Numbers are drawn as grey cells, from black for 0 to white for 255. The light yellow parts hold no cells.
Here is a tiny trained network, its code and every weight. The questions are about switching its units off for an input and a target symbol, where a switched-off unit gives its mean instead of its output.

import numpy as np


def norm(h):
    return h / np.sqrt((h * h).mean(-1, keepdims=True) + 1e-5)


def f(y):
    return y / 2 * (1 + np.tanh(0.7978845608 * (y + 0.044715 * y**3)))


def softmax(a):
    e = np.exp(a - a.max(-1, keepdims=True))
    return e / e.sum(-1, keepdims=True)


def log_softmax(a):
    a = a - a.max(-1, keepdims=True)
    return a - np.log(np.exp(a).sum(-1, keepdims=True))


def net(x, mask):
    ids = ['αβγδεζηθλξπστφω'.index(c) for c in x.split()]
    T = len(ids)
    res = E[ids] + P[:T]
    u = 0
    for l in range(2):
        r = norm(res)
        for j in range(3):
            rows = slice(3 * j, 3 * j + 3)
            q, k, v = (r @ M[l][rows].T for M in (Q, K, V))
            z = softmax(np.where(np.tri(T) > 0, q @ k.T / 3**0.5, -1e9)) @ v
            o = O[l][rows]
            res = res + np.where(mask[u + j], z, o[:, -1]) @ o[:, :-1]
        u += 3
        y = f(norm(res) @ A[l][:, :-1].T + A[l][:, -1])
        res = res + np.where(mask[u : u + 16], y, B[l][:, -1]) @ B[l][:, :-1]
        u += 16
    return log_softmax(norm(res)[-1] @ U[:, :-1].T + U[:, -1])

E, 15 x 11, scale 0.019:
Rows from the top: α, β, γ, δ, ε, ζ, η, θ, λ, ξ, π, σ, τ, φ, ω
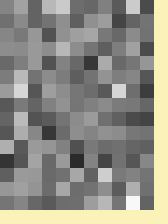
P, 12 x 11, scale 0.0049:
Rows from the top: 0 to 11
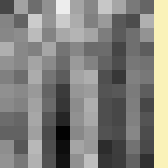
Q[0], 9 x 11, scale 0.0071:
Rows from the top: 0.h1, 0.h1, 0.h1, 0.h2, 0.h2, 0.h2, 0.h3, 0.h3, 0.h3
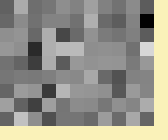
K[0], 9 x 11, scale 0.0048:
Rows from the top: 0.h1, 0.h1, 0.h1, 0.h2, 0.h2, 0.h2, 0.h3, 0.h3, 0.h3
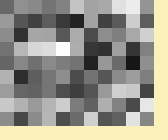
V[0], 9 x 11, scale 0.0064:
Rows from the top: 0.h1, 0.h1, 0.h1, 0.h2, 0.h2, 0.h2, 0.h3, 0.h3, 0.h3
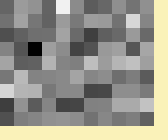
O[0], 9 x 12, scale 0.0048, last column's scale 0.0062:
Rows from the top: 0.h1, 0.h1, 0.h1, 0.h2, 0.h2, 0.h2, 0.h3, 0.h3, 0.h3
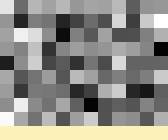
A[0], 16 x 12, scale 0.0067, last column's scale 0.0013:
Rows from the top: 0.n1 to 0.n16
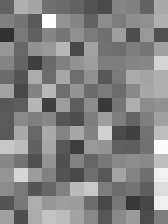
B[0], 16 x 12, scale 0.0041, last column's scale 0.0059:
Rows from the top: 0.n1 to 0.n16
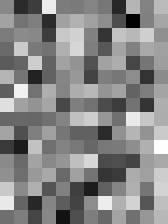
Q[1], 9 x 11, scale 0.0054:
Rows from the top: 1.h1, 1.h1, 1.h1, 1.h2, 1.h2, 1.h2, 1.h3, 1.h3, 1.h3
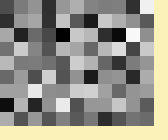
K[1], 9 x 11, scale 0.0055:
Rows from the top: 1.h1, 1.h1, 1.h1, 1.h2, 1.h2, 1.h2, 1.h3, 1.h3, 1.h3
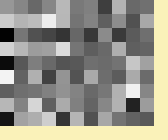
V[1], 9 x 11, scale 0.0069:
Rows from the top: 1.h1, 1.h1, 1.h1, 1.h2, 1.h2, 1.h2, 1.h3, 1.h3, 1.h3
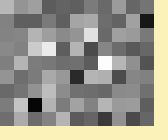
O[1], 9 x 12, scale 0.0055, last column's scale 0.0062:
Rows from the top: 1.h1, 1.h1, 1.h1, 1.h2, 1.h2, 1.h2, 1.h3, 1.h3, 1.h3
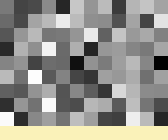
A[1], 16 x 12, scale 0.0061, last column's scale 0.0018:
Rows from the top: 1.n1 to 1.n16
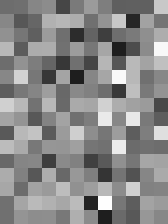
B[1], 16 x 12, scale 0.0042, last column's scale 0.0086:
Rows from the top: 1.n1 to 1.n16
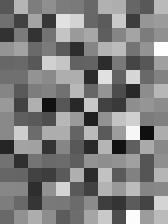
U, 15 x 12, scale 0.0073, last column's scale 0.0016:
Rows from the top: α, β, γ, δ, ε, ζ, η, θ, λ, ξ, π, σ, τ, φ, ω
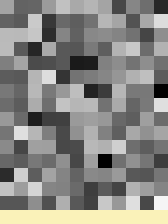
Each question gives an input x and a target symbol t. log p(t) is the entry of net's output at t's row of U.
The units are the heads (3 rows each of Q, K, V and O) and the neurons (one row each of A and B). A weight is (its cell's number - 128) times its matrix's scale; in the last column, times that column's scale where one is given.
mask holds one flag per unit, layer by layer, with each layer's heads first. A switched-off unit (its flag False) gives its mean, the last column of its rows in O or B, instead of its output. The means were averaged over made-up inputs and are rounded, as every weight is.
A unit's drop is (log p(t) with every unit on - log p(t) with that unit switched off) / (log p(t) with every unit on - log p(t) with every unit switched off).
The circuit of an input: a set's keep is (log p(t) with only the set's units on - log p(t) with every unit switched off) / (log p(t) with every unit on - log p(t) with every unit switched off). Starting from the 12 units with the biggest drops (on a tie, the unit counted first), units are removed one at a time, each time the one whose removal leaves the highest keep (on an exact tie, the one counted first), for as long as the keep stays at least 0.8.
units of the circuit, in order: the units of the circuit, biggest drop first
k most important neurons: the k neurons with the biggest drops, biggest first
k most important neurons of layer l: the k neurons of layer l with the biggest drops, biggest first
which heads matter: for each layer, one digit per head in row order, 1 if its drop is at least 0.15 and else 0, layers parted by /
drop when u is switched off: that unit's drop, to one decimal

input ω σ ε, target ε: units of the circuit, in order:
[1.h1]
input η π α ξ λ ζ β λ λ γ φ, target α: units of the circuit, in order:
[0.h2 1.h1]
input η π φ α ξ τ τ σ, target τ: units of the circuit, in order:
[1.h3 1.h2 0.h1]
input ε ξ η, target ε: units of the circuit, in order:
[1.h1 1.n11]
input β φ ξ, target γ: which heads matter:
101 / 001
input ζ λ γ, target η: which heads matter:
000 / 011
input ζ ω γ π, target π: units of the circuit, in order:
[0.h3 0.h2 1.n15 0.n14]
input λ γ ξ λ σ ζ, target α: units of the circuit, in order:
[0.h2 0.h1]
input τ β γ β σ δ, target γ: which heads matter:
001 / 100
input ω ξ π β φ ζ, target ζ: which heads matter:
010 / 000
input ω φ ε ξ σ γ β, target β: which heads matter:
100 / 000
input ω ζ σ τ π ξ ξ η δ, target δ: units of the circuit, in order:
[0.n15 0.n16]
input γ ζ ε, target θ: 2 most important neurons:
[1.n2 0.n7]
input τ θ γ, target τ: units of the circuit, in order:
[1.h3 1.h2]
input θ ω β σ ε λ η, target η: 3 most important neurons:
[1.n2 0.n8 0.n11]
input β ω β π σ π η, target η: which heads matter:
000 / 001
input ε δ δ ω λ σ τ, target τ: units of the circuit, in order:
[1.h3]
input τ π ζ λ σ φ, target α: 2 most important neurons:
[0.n2 0.n4]
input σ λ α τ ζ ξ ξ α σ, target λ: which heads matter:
000 / 100
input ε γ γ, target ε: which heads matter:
000 / 110
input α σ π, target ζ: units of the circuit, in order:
[1.h3]
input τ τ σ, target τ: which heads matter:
000 / 000
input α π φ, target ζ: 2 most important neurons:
[0.n16 0.n4]
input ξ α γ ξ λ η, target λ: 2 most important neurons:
[0.n14 0.n1]
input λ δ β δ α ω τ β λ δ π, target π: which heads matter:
001 / 000
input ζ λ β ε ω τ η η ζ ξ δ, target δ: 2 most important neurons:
[0.n15 0.n1]
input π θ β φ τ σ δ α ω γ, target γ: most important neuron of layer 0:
[0.n2]
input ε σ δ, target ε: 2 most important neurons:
[0.n16 1.n11]
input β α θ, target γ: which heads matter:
101 / 000
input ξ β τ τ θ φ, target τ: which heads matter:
000 / 011
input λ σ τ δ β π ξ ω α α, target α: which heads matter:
000 / 110
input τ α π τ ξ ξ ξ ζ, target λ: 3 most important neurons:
[0.n2 0.n14 0.n1]
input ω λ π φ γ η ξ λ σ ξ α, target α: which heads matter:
010 / 110
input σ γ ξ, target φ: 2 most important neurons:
[0.n14 0.n16]
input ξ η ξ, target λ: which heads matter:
000 / 110
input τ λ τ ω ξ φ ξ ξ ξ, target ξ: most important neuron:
[1.n16]
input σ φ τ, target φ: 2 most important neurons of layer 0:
[0.n15 0.n10]
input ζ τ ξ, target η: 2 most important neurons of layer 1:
[1.n2 1.n4]
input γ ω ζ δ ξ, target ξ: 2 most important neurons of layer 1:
[1.n16 1.n10]
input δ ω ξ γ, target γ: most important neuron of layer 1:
[1.n15]
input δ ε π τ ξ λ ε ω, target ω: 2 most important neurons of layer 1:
[1.n9 1.n15]
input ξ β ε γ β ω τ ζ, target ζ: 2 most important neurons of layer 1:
[1.n15 1.n16]
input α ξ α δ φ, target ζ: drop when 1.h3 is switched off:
0.3
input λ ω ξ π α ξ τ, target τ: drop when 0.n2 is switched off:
0.2
